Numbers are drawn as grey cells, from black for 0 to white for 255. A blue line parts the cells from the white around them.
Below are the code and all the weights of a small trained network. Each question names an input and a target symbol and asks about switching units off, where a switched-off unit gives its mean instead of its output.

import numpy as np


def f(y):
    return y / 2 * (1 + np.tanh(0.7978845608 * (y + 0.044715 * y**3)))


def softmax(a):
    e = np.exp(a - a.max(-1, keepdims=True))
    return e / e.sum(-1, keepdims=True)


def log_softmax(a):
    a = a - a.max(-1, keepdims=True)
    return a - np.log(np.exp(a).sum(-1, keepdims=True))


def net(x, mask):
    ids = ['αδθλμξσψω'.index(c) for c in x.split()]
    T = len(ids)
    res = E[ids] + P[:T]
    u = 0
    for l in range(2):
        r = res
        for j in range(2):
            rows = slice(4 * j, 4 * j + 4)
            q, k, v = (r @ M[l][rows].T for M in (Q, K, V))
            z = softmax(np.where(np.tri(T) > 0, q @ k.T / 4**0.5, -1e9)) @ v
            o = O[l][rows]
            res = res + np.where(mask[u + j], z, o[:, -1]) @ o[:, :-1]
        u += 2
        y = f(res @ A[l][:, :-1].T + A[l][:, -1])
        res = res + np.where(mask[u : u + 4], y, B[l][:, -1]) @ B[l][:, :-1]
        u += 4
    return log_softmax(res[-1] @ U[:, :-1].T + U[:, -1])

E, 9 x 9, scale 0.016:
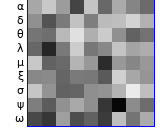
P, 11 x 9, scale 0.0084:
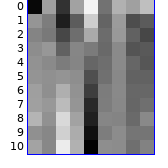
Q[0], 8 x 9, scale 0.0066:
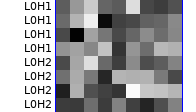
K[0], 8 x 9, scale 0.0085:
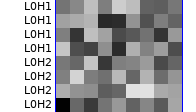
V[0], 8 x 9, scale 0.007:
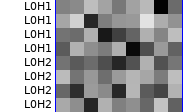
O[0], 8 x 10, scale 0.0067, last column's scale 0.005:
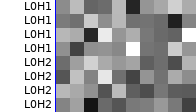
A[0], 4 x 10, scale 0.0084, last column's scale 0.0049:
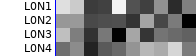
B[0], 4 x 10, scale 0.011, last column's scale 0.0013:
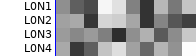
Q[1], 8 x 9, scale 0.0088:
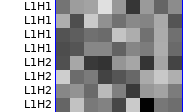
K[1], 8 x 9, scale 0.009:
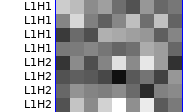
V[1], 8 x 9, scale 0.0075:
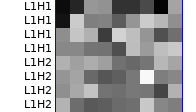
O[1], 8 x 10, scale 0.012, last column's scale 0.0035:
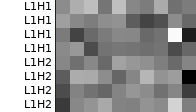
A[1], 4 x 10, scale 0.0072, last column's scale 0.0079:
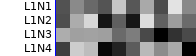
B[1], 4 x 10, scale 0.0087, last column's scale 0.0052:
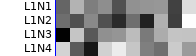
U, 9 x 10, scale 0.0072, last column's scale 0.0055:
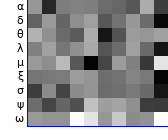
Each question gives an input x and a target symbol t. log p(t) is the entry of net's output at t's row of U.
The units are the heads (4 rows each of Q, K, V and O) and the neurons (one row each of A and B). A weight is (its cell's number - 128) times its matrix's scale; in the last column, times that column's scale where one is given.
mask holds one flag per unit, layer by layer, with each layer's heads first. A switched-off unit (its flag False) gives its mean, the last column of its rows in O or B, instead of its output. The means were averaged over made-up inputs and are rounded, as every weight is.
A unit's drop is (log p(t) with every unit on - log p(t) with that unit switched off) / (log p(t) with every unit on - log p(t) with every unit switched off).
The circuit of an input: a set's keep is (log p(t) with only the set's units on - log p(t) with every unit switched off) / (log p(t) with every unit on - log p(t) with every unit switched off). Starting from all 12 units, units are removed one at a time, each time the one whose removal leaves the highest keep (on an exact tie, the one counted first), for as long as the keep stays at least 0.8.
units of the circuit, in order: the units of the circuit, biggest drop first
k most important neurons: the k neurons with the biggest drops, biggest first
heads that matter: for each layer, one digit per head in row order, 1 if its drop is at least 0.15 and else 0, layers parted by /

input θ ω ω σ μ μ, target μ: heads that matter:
11 / 11
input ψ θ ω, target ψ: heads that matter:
10 / 10
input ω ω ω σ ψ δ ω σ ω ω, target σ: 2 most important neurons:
L1N3, L0N1
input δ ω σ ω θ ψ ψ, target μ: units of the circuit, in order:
L0N3, L1H1, L0H2
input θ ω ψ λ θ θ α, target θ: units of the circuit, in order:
L1H2, L0N1
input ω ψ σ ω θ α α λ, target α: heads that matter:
00 / 11
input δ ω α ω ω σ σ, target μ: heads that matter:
11 / 11
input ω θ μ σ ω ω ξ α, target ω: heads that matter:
11 / 00
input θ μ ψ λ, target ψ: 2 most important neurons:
L0N1, L0N4
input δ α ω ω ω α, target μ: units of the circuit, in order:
L1N2, L1H2, L0N4
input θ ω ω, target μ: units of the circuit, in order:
L1N2, L1H2
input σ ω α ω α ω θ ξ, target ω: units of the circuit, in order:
L0N4, L1N2
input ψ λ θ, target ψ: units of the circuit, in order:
L0H1, L1H2
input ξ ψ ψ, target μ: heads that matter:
11 / 00
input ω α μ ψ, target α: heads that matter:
11 / 10
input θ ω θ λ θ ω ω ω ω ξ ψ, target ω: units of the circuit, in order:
L0H2, L0N1, L1N2
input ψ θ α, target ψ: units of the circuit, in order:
L0H2, L1H1, L0H1
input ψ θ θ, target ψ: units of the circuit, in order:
L1H1, L0H2, L0H1
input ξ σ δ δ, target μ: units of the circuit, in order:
L1H1, L0H2
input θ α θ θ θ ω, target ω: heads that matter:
10 / 00
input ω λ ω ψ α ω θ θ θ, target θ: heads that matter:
11 / 01
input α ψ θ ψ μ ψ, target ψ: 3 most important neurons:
L1N4, L0N3, L1N2
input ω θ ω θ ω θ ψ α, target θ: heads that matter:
11 / 11
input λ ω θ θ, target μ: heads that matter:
11 / 00
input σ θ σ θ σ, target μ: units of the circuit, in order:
L0H2, L0H1, L1H1
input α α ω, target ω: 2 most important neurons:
L0N4, L1N2
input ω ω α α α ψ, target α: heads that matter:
10 / 10
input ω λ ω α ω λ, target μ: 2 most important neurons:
L0N4, L0N1
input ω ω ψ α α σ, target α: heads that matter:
10 / 11
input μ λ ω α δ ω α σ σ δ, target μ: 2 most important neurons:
L1N4, L1N3
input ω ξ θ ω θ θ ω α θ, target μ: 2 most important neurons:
L1N2, L1N1
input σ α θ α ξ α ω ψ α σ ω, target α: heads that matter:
00 / 11
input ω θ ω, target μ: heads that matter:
01 / 01
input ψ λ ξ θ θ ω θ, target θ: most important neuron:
L0N4
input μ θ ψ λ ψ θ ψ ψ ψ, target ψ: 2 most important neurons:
L1N4, L1N2
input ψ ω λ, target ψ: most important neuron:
L0N4
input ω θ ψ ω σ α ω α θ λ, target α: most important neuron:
L0N1
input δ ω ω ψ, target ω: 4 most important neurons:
L0N1, L1N2, L0N3, L1N3
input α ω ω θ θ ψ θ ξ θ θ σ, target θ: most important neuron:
L0N1
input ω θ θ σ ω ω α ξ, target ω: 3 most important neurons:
L0N4, L1N2, L0N2
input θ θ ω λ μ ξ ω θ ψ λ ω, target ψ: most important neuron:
L0N1
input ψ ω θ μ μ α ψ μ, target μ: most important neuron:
L0N3
